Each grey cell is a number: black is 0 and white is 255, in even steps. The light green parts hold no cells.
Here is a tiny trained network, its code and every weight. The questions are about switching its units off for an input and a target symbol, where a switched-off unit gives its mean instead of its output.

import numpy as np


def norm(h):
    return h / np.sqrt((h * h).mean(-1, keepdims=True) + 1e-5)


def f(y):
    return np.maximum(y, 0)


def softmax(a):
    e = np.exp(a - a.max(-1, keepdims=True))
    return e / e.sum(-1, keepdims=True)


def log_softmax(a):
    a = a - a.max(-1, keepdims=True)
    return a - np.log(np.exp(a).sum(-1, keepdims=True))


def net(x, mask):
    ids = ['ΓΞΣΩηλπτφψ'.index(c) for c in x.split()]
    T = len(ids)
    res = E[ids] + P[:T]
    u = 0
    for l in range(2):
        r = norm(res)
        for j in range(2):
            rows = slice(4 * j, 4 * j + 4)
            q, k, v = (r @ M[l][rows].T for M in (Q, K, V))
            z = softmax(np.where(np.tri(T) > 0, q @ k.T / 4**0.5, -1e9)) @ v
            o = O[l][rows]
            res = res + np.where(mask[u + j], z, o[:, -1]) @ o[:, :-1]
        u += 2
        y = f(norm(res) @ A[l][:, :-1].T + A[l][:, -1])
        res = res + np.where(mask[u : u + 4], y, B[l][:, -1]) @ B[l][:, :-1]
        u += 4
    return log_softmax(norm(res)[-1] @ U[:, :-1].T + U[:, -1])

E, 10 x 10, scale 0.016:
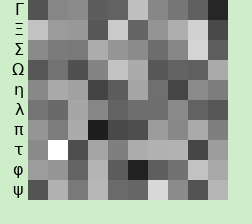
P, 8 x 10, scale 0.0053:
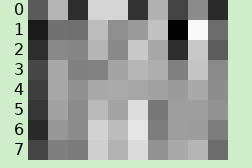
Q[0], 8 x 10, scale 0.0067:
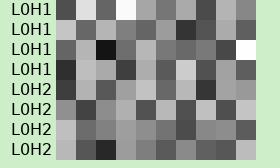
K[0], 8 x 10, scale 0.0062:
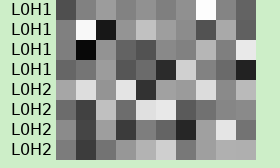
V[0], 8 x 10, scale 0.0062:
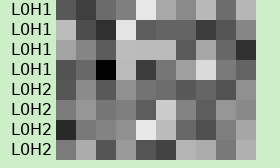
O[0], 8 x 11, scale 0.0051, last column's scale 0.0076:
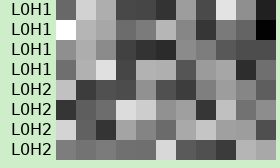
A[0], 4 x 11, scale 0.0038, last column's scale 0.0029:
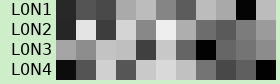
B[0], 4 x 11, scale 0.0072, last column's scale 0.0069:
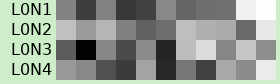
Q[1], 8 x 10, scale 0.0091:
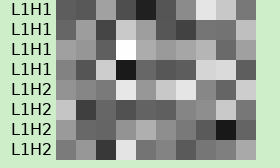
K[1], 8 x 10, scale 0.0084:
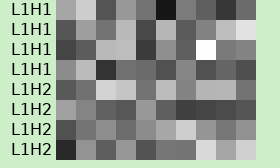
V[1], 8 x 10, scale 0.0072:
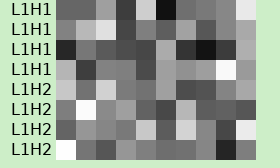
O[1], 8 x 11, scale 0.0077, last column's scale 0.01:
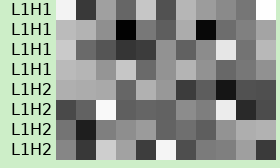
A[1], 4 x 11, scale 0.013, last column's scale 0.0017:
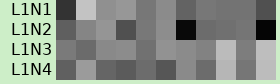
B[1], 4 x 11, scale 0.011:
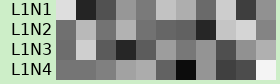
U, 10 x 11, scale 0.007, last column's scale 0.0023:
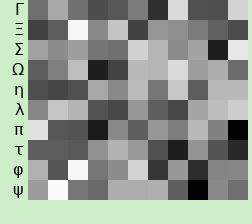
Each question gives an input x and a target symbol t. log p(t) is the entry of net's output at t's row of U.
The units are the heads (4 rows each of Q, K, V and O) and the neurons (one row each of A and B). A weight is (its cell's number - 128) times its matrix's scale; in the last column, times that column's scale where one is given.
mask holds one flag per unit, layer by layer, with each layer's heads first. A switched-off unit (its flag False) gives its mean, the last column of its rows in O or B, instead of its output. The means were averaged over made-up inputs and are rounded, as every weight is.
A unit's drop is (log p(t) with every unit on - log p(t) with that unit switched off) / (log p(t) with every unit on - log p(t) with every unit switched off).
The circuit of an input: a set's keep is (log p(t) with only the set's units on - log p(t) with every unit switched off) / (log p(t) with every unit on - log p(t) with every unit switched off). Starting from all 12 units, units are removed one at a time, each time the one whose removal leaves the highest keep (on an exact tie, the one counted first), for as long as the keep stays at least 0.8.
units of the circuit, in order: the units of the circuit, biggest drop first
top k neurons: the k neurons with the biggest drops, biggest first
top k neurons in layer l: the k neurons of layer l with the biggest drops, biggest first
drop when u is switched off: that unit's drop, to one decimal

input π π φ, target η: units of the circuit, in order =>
L0H1, L1H1
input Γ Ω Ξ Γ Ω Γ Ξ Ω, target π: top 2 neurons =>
L0N1, L1N4
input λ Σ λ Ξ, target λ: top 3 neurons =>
L1N2, L0N4, L0N2
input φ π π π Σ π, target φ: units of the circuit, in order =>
L1H2, L0H1
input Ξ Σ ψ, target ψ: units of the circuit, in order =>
L1H1, L0H1
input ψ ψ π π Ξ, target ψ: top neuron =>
L0N2
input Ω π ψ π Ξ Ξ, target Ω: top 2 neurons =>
L1N4, L1N3
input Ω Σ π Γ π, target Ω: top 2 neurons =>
L1N4, L1N3
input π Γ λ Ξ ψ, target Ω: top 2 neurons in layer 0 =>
L0N4, L0N1
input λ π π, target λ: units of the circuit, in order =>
L0H1, L1H2, L1N2, L1H1
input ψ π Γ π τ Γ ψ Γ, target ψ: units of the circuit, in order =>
L0H1, L1H1, L0N2
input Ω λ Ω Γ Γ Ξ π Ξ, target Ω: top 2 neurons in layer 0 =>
L0N4, L0N1
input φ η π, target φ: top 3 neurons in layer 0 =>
L0N3, L0N1, L0N4
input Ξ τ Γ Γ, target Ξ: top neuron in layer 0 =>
L0N2
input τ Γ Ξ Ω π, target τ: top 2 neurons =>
L1N1, L0N1
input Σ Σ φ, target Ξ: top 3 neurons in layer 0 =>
L0N3, L0N1, L0N2
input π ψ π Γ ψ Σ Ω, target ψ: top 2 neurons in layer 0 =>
L0N4, L0N2
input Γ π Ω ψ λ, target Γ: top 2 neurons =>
L0N1, L1N4
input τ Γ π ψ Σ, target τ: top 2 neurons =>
L1N1, L1N2
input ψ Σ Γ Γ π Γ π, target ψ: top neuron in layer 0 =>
L0N2
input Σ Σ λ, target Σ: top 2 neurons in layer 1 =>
L1N1, L1N4
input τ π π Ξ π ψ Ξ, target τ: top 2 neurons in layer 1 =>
L1N1, L1N2
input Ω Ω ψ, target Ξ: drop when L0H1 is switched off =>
0.9
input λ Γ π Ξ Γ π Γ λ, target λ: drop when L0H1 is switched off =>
0.8
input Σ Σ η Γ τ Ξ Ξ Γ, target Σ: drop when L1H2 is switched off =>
0.2
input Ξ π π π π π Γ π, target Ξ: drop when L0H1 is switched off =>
0.6
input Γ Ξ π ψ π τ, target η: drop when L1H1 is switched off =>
0.2
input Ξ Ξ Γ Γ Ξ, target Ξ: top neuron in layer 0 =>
L0N4
